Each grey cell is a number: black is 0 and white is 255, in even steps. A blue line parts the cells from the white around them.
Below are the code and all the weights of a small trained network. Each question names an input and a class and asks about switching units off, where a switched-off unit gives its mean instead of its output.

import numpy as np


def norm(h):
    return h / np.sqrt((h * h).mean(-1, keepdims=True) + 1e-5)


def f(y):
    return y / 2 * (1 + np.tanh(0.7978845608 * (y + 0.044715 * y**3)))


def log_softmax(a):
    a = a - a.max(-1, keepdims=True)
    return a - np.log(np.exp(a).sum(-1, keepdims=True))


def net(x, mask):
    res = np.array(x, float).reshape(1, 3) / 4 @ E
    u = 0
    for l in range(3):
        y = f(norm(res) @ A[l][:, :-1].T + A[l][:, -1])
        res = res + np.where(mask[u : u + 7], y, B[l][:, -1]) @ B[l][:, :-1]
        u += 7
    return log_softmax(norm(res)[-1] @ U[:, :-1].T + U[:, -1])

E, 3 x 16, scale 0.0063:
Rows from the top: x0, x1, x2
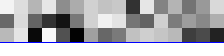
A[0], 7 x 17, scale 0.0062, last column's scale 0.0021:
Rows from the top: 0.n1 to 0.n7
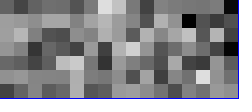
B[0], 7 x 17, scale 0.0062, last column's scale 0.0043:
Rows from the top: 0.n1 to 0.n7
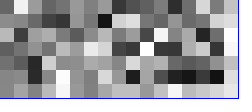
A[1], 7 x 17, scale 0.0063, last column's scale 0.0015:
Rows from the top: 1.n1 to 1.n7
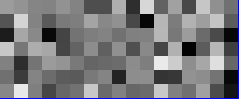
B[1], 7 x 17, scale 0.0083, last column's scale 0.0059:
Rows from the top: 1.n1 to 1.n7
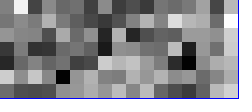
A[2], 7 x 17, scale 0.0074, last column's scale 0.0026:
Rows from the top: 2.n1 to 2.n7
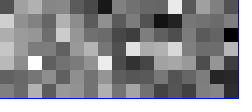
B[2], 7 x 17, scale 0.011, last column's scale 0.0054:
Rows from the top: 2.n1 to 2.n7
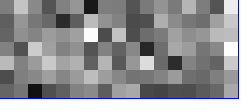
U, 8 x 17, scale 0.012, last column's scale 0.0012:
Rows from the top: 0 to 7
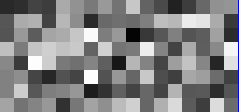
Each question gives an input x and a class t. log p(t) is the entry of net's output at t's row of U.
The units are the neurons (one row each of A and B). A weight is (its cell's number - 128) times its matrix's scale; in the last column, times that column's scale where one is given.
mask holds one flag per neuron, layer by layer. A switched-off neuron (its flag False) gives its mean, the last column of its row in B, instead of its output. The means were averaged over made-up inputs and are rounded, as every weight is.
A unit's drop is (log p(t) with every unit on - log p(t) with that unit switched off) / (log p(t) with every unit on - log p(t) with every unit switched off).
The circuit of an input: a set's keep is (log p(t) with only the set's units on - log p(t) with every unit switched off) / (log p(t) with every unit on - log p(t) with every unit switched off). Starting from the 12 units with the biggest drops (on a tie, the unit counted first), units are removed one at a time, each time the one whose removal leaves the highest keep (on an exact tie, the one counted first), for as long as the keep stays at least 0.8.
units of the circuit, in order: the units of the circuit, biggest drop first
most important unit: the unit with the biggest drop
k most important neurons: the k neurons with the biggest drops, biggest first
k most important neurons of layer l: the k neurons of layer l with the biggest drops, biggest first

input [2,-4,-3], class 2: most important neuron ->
0.n6
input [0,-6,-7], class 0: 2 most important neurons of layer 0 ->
0.n5, 0.n7
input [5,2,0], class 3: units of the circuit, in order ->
0.n3, 2.n5
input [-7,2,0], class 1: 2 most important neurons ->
0.n7, 0.n6
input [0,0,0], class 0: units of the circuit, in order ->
0.n6, 1.n5
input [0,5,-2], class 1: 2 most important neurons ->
1.n2, 0.n4
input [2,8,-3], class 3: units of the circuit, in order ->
0.n3, 2.n5
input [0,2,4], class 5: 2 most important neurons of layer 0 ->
0.n4, 0.n7
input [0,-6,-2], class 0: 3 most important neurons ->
0.n5, 0.n4, 1.n5
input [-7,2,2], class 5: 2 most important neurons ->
1.n3, 0.n4
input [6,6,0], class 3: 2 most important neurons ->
0.n3, 2.n5
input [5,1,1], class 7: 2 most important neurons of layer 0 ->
0.n3, 0.n4
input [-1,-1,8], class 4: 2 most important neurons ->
0.n4, 2.n4
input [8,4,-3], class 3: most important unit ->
0.n3
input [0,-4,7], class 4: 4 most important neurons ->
0.n4, 2.n4, 1.n3, 0.n6
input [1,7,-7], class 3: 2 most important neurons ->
2.n5, 0.n3
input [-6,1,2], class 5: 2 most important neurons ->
1.n3, 1.n2
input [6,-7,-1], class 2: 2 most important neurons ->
0.n6, 2.n3
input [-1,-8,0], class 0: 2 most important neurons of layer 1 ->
1.n5, 1.n2
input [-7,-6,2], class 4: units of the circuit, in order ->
1.n6
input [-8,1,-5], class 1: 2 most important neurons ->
1.n2, 0.n1
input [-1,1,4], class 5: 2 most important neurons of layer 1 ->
1.n2, 1.n7
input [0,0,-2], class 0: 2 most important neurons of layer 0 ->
0.n7, 0.n4
